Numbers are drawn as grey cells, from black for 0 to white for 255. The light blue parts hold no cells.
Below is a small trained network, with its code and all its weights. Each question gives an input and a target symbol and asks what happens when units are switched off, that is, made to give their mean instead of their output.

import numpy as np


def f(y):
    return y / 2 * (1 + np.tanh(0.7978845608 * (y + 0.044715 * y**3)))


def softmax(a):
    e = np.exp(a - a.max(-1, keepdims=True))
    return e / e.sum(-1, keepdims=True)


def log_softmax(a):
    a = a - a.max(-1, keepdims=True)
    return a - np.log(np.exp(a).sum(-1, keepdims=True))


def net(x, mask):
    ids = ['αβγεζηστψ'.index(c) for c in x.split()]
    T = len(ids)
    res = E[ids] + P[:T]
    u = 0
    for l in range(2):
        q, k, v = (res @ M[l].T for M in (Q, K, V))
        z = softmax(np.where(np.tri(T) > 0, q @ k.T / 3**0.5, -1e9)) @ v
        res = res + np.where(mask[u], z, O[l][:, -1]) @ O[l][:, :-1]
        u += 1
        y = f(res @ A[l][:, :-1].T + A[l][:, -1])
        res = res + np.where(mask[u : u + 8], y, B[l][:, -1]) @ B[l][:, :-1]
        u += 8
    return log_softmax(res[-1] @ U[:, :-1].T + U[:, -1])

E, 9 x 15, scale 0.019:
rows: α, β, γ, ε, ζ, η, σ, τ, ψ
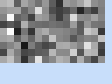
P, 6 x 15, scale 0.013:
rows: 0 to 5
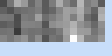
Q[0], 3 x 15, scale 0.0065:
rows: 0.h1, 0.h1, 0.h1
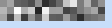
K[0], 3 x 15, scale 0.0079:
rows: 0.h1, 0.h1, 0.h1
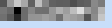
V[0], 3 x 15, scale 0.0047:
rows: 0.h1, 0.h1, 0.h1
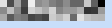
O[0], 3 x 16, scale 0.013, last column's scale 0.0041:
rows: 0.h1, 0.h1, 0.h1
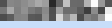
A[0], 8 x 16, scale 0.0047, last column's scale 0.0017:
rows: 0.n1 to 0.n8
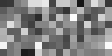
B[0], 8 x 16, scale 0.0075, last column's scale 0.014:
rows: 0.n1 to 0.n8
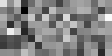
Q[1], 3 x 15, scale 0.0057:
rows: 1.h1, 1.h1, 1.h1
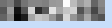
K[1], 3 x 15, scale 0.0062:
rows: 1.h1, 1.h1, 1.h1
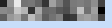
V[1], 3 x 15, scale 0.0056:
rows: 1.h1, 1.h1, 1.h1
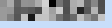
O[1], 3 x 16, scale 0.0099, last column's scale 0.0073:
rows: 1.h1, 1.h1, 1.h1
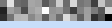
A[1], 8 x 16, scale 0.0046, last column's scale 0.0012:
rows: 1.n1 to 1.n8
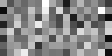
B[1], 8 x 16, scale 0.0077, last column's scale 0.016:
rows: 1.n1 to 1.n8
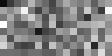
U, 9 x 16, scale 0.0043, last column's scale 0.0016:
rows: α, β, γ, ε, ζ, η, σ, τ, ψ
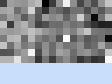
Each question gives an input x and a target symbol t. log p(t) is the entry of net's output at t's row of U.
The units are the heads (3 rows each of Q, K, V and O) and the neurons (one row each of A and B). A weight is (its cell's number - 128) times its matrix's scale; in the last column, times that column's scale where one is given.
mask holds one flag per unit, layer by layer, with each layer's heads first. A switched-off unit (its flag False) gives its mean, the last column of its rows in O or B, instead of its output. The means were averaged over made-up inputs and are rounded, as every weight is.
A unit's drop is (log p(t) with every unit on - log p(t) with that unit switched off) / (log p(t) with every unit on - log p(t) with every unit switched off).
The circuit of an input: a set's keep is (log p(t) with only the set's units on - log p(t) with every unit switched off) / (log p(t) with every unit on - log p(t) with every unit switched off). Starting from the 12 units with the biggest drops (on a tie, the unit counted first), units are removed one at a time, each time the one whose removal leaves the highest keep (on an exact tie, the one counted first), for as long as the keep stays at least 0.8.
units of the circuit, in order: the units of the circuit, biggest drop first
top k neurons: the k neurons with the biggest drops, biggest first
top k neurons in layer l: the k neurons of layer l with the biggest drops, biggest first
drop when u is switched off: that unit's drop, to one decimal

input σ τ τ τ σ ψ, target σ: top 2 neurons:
[0.n1; 1.n2]
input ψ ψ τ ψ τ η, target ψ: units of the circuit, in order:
[0.h1; 1.n2; 1.h1]
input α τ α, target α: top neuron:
[0.n3]
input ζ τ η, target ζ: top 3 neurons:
[0.n3; 1.n4; 1.n2]
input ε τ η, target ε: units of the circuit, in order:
[1.h1; 0.h1]
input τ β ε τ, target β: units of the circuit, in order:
[0.h1; 1.h1]
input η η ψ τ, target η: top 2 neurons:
[0.n3; 0.n5]
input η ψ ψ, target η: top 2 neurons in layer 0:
[0.n3; 0.n5]
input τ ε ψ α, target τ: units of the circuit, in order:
[1.h1; 1.n1]
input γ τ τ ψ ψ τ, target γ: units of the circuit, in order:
[0.h1; 1.n2; 1.n6]
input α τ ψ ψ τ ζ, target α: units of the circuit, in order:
[0.n3; 1.h1; 0.h1; 0.n6]
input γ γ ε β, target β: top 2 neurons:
[0.n7; 1.n2]
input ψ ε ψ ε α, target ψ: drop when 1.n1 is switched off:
0.1
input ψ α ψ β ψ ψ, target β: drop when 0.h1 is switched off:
1.0
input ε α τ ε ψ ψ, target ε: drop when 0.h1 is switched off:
0.8
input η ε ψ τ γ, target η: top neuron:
[0.n3]
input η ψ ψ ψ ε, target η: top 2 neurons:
[0.n5; 0.n3]
